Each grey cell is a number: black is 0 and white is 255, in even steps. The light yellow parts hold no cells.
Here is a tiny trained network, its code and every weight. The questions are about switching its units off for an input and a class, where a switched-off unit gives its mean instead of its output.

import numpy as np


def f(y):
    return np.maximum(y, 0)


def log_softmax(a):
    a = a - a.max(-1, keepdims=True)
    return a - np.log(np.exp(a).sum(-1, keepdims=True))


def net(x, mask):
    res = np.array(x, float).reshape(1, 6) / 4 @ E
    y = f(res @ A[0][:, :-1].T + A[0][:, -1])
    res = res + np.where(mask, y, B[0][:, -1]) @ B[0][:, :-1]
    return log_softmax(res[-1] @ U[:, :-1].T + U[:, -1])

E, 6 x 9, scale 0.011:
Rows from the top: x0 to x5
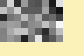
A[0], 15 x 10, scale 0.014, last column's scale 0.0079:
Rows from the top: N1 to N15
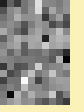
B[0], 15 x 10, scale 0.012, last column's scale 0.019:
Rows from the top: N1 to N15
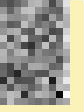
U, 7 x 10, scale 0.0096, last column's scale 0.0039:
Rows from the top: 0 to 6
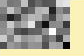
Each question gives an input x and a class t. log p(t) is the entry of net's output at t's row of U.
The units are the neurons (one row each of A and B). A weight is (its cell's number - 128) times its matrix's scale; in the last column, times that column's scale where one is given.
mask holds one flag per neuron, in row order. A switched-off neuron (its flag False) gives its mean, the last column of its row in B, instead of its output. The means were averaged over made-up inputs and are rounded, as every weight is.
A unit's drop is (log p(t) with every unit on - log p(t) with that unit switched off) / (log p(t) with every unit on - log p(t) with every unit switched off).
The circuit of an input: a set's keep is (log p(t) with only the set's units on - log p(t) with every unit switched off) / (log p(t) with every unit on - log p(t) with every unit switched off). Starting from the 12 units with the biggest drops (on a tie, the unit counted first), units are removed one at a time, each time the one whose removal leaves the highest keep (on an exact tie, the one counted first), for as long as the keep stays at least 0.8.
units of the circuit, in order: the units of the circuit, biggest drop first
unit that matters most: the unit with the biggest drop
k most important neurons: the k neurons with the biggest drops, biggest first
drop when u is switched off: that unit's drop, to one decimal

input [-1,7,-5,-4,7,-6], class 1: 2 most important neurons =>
N6, N11
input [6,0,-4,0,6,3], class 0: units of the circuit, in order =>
N14
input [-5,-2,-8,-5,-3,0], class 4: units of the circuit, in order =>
N11, N1
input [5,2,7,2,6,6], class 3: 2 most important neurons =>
N14, N3
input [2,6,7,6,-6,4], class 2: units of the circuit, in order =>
N14, N4
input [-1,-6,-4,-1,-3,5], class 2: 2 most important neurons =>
N14, N1
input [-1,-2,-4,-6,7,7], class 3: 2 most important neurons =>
N14, N3
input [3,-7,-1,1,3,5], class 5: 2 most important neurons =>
N6, N5
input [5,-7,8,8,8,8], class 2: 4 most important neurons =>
N12, N1, N14, N10
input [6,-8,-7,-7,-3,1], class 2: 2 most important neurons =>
N14, N7
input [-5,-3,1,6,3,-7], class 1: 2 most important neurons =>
N12, N14
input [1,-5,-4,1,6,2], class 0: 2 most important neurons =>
N14, N6
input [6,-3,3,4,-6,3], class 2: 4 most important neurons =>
N14, N1, N10, N12
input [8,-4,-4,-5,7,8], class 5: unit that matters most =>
N9
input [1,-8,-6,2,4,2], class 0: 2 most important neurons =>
N6, N14
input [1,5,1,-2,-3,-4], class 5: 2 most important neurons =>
N12, N7
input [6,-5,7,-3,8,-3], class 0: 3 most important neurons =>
N6, N14, N3
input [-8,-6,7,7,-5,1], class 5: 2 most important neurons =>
N14, N12
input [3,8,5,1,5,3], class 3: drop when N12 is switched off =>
0.2
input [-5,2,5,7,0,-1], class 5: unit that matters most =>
N12
